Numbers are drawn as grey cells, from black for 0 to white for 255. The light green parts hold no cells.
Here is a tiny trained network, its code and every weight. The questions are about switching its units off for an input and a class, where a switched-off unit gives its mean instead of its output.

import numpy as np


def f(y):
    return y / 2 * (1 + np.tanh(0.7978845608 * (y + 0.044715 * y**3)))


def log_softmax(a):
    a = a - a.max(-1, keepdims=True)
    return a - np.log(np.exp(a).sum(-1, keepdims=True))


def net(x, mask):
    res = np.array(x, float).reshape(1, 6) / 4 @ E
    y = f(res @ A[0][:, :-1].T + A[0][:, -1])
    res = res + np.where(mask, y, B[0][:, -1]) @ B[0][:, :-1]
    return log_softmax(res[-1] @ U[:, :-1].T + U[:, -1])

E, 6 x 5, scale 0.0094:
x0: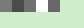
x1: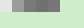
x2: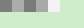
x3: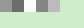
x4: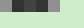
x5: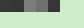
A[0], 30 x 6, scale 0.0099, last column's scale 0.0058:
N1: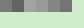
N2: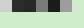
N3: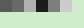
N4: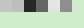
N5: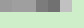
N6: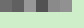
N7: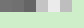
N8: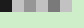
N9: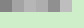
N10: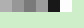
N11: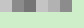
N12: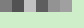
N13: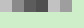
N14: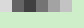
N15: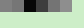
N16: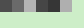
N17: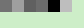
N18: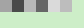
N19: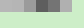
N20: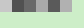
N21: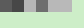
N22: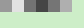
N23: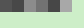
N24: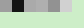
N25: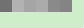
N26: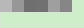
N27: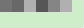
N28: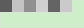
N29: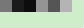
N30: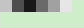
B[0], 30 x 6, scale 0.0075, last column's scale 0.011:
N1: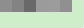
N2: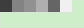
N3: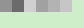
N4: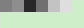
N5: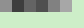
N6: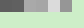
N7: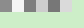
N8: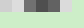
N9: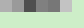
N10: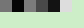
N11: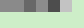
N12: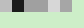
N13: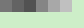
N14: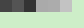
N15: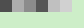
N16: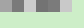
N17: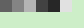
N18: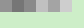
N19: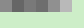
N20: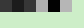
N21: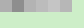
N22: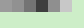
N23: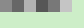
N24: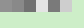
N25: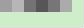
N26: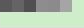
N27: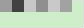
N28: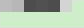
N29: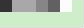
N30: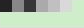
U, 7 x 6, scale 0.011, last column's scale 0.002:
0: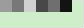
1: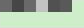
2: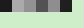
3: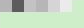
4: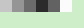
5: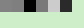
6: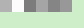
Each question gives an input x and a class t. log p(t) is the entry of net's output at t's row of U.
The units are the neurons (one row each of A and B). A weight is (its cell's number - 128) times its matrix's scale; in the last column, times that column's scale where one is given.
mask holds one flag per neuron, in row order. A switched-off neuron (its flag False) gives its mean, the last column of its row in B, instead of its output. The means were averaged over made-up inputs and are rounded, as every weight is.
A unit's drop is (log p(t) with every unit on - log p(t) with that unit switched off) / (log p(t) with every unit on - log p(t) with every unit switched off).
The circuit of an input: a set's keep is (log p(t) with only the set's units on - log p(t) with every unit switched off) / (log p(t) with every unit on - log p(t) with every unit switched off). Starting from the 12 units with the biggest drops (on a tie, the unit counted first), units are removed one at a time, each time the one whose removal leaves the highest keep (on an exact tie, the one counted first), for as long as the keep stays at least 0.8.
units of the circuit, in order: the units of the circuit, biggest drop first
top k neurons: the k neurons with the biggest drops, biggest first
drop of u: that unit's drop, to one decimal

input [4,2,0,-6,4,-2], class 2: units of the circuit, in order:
(N15; N29)
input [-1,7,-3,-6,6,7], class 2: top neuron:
(N15)
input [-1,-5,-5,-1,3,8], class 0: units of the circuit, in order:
(N16; N23)
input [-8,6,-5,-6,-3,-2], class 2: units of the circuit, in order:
(N15; N8)
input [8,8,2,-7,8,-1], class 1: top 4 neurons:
(N20; N2; N29; N10)
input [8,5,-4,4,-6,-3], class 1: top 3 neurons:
(N20; N10; N24)
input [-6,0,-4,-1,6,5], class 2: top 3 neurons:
(N15; N30; N2)
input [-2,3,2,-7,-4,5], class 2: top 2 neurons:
(N15; N9)
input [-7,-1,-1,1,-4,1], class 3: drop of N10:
0.2
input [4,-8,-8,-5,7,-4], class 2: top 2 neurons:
(N15; N29)
